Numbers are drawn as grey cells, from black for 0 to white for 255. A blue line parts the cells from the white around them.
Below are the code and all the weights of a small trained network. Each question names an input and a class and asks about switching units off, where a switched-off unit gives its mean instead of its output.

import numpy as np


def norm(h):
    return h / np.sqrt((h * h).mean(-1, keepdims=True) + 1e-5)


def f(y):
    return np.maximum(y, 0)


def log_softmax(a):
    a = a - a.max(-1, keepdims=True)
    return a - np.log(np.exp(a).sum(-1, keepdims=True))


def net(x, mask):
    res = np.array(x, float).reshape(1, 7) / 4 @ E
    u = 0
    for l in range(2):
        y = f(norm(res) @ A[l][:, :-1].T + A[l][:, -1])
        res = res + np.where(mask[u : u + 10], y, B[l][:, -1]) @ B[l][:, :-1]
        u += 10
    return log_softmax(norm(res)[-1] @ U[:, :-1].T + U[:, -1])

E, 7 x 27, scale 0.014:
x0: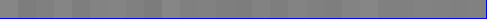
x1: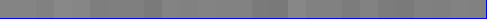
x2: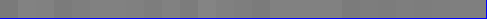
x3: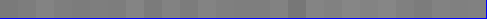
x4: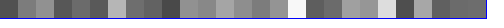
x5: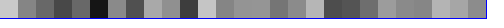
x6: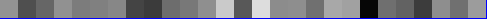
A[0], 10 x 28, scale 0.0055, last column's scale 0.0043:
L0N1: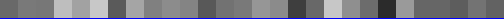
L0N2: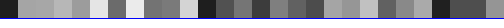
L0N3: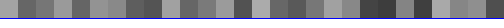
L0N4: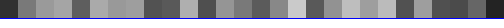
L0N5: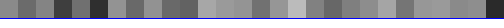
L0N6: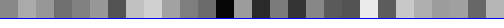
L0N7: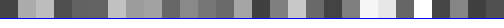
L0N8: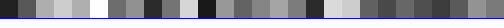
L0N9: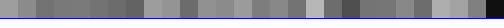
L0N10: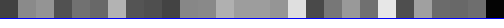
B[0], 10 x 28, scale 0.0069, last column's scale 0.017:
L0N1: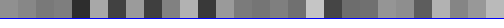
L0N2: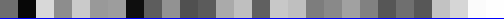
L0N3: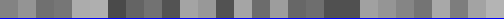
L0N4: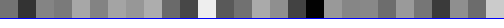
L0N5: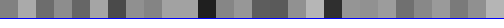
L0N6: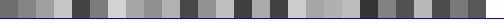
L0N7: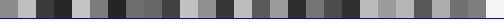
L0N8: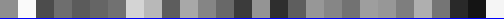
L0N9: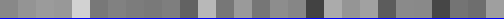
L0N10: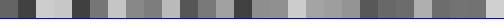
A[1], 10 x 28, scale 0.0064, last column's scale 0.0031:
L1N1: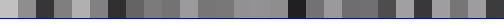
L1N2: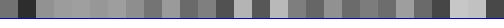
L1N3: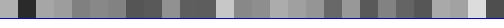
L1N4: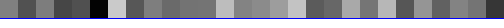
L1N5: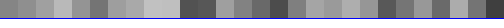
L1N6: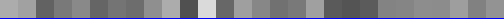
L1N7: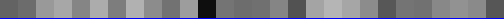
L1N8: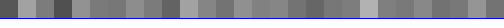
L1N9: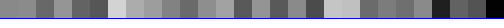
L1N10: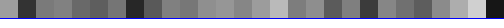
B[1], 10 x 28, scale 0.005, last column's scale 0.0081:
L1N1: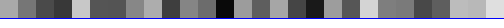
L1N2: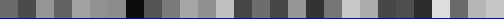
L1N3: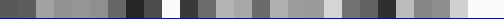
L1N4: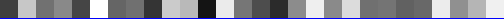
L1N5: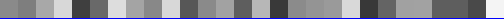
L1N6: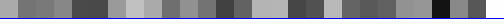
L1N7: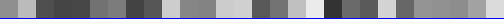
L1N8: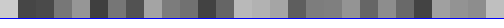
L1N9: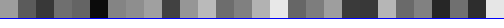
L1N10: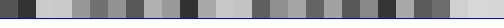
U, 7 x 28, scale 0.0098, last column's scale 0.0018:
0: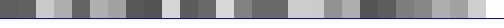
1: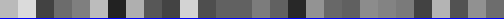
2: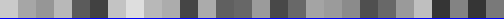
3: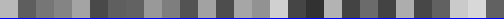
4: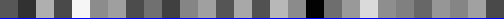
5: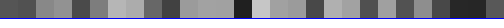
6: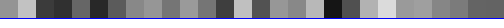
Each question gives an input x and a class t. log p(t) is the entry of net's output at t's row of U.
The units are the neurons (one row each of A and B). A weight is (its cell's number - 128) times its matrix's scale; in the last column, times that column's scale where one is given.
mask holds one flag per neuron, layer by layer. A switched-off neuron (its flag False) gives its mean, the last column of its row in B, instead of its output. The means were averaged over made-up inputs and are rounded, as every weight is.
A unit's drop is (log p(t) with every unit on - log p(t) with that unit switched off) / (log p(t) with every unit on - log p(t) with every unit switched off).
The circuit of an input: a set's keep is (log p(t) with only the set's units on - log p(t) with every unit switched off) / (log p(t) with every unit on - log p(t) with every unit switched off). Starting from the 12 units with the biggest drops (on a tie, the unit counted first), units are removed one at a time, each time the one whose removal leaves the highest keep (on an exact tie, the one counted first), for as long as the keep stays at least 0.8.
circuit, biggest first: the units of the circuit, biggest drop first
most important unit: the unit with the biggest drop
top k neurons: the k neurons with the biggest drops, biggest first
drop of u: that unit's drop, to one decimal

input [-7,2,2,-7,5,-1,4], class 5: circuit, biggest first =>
[L0N2]
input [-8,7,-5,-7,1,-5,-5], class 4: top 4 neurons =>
[L0N7, L0N2, L0N4, L0N10]
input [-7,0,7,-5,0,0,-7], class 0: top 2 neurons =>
[L0N6, L0N2]
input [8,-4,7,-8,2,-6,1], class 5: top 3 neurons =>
[L0N8, L0N4, L0N7]
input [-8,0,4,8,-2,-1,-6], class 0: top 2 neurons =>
[L0N2, L0N6]
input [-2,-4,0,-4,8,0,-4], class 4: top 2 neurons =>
[L0N7, L0N8]
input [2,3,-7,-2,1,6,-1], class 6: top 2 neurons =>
[L0N2, L0N6]
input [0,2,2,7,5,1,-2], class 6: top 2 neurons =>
[L0N7, L0N2]
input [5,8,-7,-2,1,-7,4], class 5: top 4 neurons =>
[L0N8, L0N7, L0N4, L0N5]
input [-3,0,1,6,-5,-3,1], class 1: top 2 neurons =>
[L0N8, L0N10]
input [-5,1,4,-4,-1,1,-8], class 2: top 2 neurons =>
[L0N6, L0N7]
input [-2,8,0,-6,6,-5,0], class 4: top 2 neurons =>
[L0N6, L0N2]
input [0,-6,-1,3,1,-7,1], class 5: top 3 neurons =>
[L0N8, L0N7, L0N4]
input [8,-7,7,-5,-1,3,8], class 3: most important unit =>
L0N6
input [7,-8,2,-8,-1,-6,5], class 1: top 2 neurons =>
[L0N8, L0N6]
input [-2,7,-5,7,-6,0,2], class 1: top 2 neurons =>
[L0N2, L0N1]
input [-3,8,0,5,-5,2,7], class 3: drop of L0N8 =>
0.1
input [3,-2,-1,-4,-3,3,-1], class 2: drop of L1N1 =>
0.0
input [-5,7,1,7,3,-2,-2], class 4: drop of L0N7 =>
0.1
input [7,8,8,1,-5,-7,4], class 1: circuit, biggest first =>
[L0N8]
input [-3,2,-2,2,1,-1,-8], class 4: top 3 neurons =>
[L0N7, L0N2, L0N10]
